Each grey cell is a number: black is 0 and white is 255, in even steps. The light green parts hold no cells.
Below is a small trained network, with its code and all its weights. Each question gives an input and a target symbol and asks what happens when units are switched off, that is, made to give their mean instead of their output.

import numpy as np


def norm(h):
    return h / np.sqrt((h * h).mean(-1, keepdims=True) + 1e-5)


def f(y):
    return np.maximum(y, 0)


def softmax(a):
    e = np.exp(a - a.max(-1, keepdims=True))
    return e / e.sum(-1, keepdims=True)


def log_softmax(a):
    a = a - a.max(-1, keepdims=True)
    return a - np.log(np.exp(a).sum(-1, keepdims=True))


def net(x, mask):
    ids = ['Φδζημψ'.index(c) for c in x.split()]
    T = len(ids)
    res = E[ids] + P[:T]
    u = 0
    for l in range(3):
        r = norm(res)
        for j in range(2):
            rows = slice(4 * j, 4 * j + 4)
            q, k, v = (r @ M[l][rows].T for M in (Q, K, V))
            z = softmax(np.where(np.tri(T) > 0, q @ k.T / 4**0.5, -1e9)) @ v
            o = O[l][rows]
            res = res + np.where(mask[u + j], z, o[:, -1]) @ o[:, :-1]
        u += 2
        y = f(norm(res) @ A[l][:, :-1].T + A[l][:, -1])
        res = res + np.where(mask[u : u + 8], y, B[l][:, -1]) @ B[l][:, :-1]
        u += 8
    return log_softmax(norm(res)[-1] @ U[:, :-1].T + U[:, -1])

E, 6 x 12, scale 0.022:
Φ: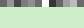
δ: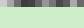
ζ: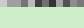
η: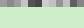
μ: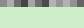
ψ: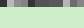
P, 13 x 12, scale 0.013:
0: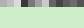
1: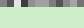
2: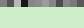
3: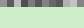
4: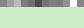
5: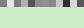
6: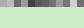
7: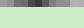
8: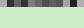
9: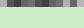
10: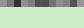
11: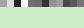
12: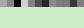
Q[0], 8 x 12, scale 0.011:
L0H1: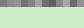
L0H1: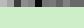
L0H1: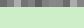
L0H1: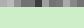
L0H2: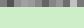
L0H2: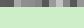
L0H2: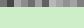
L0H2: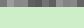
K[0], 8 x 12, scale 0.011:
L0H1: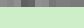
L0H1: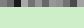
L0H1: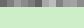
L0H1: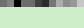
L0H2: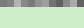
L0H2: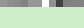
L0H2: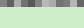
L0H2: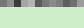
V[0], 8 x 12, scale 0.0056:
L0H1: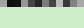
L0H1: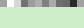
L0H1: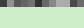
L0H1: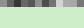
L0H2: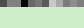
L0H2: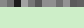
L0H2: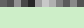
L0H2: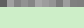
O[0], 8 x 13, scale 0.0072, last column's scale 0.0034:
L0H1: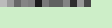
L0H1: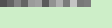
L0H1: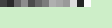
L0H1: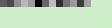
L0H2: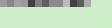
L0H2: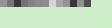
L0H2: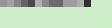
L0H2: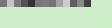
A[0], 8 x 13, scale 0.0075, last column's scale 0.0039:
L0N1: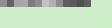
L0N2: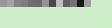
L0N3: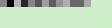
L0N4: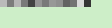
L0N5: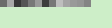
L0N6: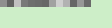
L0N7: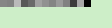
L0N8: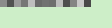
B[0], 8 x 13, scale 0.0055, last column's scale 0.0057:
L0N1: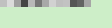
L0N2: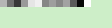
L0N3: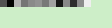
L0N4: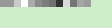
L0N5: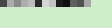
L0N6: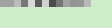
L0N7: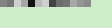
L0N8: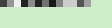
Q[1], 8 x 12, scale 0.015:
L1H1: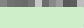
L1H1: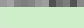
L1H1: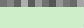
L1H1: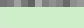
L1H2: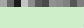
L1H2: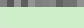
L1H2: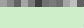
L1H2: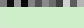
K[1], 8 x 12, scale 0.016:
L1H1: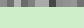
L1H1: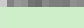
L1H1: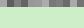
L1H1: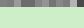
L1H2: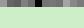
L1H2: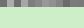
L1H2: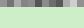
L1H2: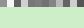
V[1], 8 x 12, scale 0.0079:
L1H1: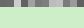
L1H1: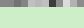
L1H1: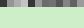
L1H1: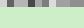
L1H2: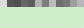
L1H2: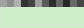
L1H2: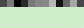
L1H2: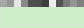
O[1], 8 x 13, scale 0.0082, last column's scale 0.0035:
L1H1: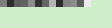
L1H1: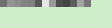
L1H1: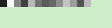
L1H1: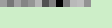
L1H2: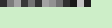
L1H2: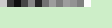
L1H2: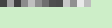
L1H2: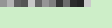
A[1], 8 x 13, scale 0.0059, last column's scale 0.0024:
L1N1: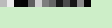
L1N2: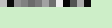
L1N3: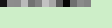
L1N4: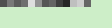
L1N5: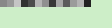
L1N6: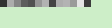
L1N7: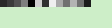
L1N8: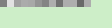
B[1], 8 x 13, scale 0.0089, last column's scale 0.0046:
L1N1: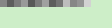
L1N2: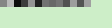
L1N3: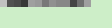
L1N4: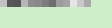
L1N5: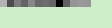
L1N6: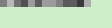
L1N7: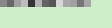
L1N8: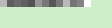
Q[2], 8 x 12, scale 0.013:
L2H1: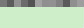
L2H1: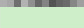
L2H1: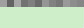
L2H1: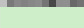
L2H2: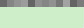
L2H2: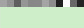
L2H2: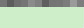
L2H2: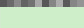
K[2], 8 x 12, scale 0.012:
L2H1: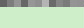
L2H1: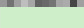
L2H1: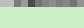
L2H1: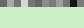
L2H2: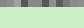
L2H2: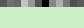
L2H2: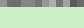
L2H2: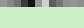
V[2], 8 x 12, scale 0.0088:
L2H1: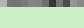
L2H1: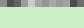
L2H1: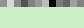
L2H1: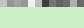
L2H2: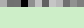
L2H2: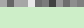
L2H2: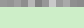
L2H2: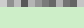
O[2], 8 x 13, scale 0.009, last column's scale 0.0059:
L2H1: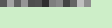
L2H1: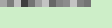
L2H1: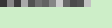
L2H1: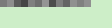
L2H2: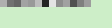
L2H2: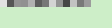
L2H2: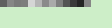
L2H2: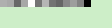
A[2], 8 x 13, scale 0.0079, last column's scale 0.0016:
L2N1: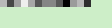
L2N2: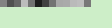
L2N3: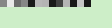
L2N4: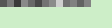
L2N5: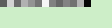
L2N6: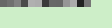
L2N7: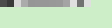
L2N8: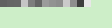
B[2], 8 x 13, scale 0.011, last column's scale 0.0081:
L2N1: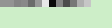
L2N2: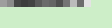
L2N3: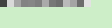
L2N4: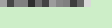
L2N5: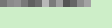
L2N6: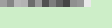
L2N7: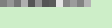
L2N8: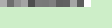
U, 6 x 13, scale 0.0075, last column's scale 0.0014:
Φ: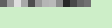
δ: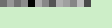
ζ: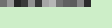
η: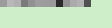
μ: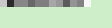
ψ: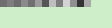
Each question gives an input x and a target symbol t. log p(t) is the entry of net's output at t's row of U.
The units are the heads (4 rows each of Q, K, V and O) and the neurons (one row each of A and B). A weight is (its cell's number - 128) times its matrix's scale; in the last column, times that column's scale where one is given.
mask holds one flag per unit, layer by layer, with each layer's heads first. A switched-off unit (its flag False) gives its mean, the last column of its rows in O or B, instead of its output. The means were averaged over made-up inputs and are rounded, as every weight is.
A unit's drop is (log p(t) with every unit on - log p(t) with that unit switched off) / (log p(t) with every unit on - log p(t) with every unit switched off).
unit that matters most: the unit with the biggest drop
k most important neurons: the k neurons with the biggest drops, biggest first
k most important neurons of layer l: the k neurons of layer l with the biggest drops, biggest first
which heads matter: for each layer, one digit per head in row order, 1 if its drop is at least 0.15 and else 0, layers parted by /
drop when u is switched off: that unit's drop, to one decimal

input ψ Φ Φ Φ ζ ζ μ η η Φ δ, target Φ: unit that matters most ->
L1H2
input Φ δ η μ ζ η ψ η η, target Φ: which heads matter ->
00 / 01 / 00
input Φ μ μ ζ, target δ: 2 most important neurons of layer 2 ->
L2N7; L2N1
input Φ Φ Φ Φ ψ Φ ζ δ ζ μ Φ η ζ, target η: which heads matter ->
10 / 01 / 10
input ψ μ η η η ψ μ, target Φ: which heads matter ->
10 / 01 / 00
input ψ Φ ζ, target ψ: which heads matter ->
00 / 10 / 10
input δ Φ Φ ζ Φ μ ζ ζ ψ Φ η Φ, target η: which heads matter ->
10 / 01 / 10
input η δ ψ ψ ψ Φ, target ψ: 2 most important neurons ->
L0N2; L2N1
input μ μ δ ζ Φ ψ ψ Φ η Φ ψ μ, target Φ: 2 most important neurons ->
L0N5; L2N6
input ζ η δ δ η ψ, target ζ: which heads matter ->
00 / 01 / 00
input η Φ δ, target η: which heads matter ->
01 / 10 / 01
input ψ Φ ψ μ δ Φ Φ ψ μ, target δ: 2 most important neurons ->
L0N2; L1N7
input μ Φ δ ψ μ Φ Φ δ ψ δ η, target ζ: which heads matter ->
10 / 01 / 00
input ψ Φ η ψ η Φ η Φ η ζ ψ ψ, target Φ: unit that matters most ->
L1H2
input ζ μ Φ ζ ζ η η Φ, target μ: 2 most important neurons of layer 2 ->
L2N3; L2N7
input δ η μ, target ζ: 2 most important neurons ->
L0N6; L0N5
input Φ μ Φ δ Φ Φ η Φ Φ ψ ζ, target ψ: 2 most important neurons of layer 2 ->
L2N1; L2N5
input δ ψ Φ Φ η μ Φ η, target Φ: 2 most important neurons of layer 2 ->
L2N2; L2N4
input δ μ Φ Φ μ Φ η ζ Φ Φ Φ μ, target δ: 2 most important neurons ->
L1N7; L2N7
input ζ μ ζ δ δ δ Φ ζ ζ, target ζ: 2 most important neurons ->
L0N8; L1N2
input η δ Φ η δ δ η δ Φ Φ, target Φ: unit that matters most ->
L0H1
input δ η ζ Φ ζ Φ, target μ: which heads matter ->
00 / 01 / 00
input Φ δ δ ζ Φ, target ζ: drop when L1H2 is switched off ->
0.3
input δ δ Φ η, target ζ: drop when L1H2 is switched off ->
0.7
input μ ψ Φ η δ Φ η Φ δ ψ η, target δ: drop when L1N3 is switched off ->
0.0
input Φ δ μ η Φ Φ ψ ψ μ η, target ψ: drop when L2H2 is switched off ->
0.1
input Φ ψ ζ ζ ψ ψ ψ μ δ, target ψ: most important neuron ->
L2N1
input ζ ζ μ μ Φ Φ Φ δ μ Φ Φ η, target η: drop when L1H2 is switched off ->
0.4
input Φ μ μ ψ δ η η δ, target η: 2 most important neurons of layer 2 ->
L2N3; L2N4
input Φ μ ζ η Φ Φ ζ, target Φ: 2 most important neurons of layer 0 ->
L0N2; L0N6
